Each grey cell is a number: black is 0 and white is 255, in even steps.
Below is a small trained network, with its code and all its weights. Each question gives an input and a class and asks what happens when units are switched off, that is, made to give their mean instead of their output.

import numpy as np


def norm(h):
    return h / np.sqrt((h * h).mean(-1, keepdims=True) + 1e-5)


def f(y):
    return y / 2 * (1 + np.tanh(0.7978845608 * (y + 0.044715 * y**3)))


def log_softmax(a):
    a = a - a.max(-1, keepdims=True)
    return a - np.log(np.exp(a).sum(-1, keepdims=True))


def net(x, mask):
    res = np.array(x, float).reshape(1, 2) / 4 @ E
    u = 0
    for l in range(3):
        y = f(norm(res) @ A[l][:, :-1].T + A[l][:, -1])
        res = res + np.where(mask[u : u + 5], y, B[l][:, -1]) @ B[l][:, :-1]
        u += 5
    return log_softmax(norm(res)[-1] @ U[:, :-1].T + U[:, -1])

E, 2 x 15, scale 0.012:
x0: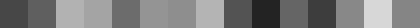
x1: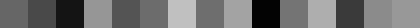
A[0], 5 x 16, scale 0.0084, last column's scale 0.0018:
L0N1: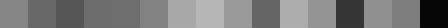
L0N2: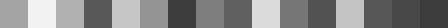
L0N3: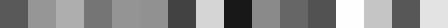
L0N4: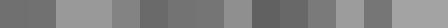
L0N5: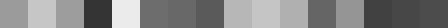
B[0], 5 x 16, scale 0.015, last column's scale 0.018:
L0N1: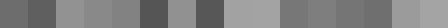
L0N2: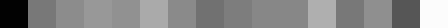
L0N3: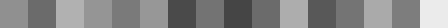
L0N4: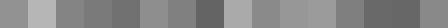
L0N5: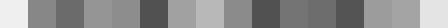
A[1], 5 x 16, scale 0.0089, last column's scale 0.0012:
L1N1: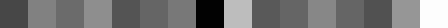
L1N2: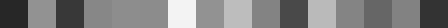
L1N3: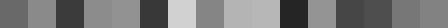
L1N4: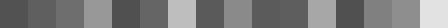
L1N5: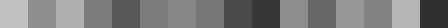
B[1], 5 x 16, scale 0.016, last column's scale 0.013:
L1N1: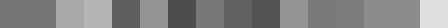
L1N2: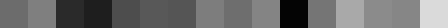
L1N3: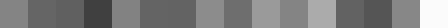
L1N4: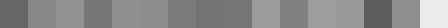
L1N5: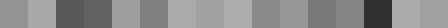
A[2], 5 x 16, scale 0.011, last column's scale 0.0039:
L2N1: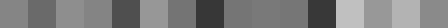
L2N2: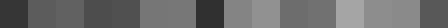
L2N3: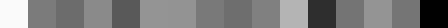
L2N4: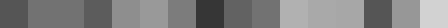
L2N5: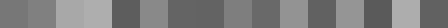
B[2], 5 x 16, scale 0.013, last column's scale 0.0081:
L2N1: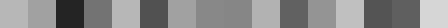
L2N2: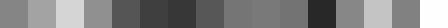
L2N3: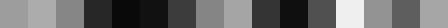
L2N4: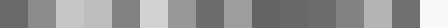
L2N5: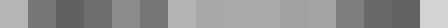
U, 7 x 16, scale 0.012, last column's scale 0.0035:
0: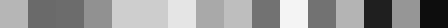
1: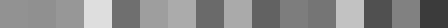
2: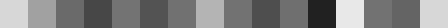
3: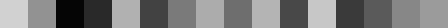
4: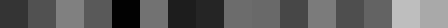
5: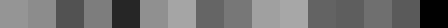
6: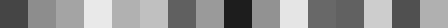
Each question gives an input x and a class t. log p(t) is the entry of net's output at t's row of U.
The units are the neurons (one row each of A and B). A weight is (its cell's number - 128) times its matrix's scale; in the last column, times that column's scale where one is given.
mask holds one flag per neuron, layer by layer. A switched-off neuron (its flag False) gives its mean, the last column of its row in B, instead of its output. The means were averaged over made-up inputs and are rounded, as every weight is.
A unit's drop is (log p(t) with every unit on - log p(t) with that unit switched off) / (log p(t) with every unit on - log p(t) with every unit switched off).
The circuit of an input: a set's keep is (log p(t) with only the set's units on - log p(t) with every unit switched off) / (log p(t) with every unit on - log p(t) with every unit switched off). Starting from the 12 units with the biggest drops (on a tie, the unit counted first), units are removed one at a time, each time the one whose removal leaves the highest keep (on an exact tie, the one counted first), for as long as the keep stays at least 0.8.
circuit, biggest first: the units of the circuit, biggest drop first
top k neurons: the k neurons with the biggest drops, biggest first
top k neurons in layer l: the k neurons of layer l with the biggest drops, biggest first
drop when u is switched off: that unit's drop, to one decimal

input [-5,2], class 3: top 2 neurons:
[L0N3, L0N2]
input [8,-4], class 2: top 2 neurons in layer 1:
[L1N4, L1N5]
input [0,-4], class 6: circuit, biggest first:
[L0N2]
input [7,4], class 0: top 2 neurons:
[L0N2, L1N2]
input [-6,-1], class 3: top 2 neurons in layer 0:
[L0N5, L0N3]
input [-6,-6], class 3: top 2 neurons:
[L0N5, L0N3]
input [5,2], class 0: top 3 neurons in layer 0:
[L0N2, L0N5, L0N3]
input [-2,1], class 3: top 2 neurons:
[L0N2, L0N3]
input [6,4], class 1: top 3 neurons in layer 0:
[L0N2, L0N3, L0N5]
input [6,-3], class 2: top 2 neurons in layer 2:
[L2N3, L2N1]
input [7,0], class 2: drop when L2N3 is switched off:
0.1
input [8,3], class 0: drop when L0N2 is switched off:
0.8
